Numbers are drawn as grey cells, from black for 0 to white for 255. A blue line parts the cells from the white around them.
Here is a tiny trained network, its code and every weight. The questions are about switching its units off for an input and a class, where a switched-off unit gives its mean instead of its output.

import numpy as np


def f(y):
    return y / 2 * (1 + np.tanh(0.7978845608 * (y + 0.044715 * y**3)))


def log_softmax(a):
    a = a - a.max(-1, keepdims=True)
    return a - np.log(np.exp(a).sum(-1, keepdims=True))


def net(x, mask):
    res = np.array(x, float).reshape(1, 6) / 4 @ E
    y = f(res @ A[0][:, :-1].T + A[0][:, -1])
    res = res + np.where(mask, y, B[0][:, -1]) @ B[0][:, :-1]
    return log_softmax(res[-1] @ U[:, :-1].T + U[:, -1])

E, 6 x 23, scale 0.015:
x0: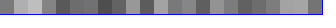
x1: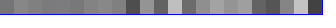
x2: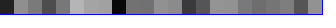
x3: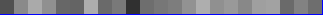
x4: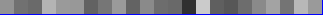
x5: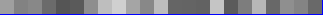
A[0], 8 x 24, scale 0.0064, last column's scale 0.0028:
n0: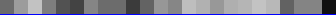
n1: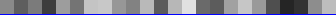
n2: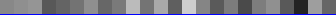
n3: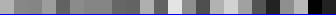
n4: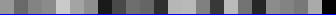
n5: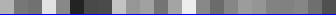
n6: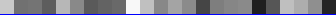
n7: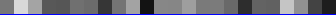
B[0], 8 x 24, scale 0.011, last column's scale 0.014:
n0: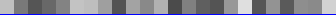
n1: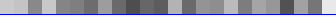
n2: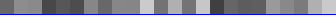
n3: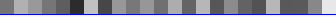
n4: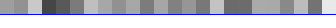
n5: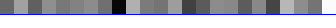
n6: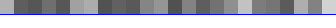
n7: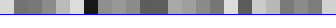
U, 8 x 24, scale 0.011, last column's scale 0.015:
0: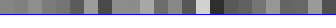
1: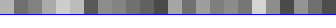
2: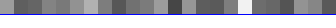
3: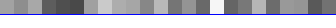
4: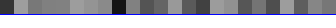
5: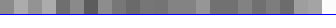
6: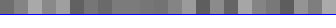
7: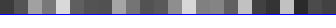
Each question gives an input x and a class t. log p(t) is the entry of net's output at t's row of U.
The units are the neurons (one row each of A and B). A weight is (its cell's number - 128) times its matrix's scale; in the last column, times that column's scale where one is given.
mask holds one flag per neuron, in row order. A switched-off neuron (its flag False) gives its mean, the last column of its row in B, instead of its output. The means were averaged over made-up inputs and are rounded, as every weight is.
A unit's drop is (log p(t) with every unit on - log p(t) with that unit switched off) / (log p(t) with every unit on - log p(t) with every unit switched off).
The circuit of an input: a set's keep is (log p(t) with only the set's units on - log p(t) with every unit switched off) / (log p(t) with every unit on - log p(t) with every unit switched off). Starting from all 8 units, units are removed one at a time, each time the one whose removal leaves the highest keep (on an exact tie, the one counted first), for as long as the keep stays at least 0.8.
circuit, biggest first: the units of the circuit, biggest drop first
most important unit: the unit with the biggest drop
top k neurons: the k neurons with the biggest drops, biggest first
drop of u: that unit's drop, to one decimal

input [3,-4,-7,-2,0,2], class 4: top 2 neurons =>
(n5 n3)
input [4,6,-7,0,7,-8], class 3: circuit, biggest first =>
(n4)
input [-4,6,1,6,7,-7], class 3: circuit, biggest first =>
(n4 n7)
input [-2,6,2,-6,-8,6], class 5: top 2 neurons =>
(n1 n3)
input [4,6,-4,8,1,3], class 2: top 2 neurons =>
(n0 n2)
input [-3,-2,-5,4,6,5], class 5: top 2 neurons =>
(n4 n7)
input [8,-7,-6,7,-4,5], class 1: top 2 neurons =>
(n7 n3)
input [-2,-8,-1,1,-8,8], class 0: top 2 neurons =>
(n2 n4)
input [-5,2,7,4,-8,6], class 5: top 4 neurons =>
(n1 n5 n4 n7)
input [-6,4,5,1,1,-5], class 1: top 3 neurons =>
(n5 n1 n2)
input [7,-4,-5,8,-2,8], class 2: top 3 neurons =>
(n0 n4 n1)
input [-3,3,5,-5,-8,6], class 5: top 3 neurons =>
(n1 n4 n5)
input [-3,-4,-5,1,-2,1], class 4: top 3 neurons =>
(n5 n3 n7)
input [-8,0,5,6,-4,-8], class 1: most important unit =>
n1
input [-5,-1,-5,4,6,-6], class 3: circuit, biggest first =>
(n4 n7 n3)
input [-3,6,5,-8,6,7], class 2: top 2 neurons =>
(n4 n6)
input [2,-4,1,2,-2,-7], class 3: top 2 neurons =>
(n4 n3)
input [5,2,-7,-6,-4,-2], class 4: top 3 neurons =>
(n5 n0 n1)
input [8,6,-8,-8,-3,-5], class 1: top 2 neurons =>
(n7 n0)
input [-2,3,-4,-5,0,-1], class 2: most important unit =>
n6
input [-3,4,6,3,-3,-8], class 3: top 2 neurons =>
(n4 n5)
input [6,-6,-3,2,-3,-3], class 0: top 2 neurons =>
(n2 n1)
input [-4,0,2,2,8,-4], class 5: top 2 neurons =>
(n7 n3)
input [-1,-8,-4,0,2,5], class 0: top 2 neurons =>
(n2 n4)
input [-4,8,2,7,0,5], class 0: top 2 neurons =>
(n3 n6)
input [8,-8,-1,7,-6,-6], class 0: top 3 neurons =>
(n2 n1 n6)
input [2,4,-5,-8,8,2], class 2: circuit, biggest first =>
(n6)
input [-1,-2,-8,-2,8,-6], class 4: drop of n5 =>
0.7
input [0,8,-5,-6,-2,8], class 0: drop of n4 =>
0.2
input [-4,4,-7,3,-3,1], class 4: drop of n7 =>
0.1
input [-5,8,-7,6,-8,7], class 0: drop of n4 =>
0.1
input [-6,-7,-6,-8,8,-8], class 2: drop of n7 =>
0.3
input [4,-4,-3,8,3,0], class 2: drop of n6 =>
0.0
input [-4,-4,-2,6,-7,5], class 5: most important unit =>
n1
